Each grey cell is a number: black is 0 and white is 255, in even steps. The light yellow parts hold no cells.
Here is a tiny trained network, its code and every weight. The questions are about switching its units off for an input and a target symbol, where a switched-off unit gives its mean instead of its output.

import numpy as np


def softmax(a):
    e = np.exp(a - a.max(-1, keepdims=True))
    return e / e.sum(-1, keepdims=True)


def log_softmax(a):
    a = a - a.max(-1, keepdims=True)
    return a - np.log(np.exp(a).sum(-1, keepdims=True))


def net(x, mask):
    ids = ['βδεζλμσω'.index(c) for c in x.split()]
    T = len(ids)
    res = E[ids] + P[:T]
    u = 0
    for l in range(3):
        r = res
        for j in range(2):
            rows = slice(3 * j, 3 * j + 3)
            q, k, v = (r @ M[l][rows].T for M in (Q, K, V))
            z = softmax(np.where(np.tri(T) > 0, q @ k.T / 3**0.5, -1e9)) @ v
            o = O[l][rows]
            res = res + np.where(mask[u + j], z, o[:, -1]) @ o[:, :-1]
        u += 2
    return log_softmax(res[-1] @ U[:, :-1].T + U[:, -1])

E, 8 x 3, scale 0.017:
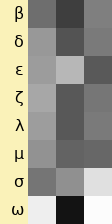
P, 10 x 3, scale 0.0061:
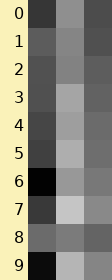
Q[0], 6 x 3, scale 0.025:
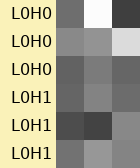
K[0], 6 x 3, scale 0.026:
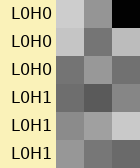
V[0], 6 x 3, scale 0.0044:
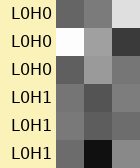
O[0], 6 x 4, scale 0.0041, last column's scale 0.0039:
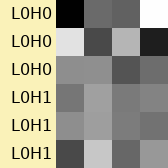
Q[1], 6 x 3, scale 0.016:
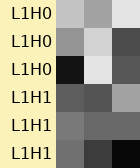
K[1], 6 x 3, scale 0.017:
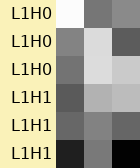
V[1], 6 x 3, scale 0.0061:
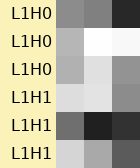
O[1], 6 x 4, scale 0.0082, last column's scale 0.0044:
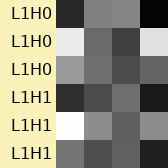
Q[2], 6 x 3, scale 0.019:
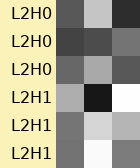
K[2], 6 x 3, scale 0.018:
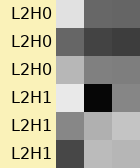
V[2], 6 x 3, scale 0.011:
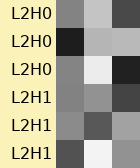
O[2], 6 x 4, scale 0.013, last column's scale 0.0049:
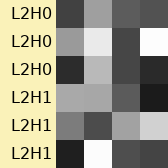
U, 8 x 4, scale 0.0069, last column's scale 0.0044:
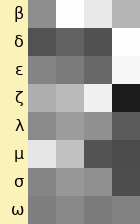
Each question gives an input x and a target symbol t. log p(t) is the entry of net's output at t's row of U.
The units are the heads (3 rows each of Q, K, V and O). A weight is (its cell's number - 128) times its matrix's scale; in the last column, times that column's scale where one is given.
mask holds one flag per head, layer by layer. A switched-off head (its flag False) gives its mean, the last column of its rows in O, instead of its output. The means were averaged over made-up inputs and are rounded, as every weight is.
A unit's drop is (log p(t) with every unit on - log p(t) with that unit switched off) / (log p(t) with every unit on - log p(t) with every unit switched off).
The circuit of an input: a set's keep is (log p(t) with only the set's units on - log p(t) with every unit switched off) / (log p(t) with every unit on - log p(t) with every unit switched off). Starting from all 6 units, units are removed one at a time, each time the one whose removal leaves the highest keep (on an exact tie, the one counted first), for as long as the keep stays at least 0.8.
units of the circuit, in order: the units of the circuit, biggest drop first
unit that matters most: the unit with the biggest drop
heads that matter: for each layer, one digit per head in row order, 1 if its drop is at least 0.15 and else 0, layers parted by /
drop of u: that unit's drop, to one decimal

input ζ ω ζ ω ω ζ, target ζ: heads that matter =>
00 / 00 / 11
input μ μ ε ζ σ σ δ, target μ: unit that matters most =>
L1H0
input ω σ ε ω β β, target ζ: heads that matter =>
10 / 01 / 10
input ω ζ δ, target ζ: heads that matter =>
10 / 00 / 11
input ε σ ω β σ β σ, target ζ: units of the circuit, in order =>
(L2H1, L0H0)
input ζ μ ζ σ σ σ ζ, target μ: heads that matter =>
00 / 11 / 01
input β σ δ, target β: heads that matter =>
00 / 10 / 01
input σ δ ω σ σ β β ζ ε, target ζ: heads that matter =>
10 / 10 / 10
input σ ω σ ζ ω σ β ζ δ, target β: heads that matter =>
10 / 11 / 01
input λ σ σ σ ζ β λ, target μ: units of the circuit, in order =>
(L1H1, L2H0)
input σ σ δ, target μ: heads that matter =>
10 / 01 / 11
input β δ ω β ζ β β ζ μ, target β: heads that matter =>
00 / 11 / 01
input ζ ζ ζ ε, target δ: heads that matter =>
00 / 10 / 10
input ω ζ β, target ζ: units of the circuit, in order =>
(L2H0, L1H1)
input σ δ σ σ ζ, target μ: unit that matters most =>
L1H1
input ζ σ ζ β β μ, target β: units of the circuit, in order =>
(L0H0, L2H1, L1H0)
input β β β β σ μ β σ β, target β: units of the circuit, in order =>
(L1H0, L2H0)
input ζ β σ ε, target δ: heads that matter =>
00 / 00 / 10
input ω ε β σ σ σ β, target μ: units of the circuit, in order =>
(L1H1, L0H0, L1H0, L2H1)
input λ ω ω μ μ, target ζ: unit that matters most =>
L2H0
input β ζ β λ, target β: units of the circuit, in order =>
(L1H0, L2H1)
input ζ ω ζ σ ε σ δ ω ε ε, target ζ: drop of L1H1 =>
0.0
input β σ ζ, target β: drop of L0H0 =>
-0.2
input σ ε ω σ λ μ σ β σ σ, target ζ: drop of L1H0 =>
0.1
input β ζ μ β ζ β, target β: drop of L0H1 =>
0.0
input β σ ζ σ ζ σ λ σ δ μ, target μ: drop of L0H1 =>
0.1
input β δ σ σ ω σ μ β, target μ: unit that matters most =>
L1H0
